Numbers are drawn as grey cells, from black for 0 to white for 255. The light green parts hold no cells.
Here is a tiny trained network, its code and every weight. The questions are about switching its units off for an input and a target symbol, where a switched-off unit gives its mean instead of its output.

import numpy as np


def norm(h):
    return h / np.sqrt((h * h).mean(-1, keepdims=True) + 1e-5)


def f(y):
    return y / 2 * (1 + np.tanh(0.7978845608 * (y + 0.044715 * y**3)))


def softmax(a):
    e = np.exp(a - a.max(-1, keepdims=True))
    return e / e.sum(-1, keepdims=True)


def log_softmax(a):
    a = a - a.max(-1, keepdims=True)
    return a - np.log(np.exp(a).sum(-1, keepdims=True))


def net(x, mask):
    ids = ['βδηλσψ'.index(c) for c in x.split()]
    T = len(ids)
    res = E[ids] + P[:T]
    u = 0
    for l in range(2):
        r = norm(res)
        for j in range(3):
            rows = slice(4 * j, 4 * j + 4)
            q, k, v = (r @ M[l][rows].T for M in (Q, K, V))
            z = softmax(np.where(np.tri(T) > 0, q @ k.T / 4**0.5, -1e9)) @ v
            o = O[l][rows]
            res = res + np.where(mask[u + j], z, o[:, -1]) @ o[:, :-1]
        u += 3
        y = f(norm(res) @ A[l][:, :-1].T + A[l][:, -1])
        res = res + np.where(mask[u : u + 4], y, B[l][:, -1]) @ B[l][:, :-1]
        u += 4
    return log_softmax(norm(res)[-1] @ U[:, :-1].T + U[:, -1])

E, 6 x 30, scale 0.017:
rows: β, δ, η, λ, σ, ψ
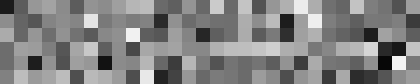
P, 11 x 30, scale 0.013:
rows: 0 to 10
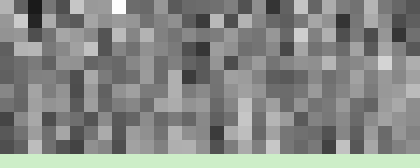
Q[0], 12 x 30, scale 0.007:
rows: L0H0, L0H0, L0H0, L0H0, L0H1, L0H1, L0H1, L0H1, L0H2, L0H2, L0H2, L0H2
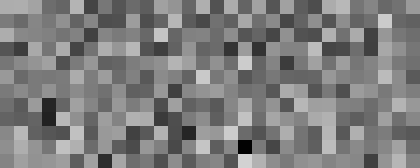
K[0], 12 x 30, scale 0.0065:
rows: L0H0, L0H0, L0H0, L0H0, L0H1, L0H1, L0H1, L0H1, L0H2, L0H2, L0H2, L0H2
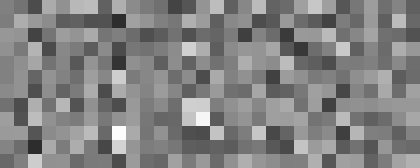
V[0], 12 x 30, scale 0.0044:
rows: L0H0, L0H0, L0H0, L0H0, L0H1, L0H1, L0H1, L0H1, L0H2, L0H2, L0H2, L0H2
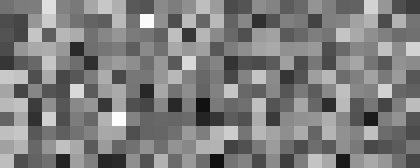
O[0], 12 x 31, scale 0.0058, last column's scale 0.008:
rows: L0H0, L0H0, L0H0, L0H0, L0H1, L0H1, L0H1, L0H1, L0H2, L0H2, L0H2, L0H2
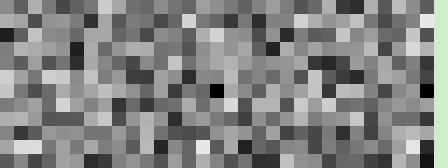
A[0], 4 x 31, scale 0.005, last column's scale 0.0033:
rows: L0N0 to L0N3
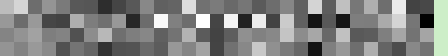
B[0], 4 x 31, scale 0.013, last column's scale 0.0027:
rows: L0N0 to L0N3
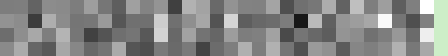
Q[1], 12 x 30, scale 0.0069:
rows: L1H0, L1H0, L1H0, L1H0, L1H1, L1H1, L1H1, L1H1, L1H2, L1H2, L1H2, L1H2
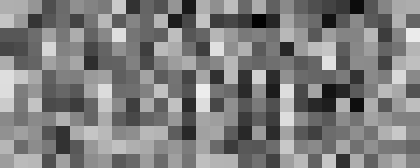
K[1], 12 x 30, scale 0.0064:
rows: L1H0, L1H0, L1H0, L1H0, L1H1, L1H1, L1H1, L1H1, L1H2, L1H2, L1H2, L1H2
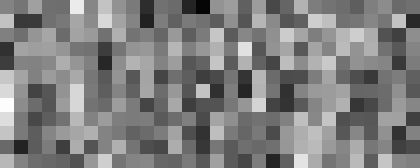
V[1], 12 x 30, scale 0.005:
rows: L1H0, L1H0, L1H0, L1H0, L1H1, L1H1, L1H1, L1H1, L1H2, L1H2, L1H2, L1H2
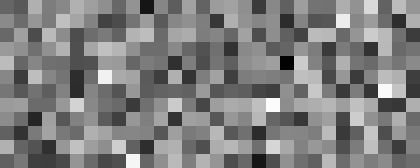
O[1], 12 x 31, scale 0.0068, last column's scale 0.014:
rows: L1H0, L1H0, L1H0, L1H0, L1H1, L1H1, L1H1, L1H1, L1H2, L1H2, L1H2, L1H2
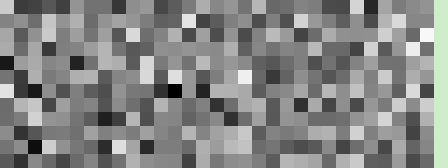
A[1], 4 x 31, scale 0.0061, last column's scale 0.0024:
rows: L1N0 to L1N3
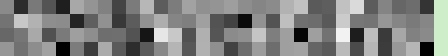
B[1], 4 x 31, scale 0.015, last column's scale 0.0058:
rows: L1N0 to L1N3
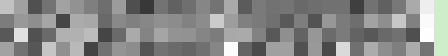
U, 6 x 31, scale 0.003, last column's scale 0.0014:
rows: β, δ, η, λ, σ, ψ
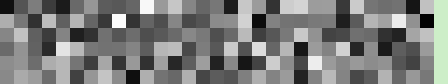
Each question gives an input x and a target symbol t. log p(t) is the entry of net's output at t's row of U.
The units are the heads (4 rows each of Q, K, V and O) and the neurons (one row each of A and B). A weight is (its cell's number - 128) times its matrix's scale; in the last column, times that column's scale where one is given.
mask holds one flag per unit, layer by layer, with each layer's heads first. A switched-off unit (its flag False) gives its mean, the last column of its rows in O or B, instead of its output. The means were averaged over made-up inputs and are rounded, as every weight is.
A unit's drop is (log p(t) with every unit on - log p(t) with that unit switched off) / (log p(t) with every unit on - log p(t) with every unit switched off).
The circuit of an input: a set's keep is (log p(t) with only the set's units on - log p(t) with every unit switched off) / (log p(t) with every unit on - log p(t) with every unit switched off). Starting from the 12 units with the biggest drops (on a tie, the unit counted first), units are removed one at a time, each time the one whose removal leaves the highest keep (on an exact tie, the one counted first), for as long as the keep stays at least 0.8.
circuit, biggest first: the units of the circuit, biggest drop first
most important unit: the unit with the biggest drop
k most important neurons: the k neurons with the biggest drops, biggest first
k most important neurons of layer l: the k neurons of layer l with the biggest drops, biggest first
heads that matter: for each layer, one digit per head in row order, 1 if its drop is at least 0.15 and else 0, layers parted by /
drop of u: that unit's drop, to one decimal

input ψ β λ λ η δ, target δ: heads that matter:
001 / 101
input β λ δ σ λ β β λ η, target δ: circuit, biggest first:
L0H2
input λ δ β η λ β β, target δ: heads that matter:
111 / 101
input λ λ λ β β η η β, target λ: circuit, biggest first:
L0H0; L0H2; L1H1
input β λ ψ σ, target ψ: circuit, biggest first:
L1H2; L0H2; L0H1
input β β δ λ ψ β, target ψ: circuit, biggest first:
L1H2; L0H2
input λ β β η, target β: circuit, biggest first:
L0H1; L1N0
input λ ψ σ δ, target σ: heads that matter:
110 / 010
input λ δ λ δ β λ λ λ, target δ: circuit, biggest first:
L0H2; L1H2
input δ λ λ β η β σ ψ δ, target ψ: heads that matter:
000 / 001
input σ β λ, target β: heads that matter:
001 / 001
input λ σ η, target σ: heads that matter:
000 / 010
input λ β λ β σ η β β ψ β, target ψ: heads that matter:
000 / 001
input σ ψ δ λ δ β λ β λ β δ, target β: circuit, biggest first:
L0H1
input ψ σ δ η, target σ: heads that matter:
010 / 010
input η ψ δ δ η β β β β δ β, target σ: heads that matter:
100 / 111
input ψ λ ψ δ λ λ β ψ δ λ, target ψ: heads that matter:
100 / 101
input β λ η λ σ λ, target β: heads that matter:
000 / 101
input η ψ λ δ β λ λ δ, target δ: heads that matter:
101 / 101
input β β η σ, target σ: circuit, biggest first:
L0N0
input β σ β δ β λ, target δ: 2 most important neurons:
L0N2; L0N3
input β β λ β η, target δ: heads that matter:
111 / 011
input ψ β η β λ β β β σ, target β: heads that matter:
010 / 001
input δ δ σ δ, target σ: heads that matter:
000 / 010
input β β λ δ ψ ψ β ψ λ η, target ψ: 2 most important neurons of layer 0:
L0N2; L0N3
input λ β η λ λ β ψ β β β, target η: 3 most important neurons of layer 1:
L1N0; L1N1; L1N2
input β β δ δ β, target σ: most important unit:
L0H0
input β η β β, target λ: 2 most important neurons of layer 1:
L1N0; L1N1
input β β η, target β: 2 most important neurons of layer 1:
L1N0; L1N2
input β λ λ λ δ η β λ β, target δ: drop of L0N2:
0.2
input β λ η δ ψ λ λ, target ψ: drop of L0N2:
1.2
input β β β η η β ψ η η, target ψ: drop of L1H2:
0.3
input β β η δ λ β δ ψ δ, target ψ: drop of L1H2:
0.3
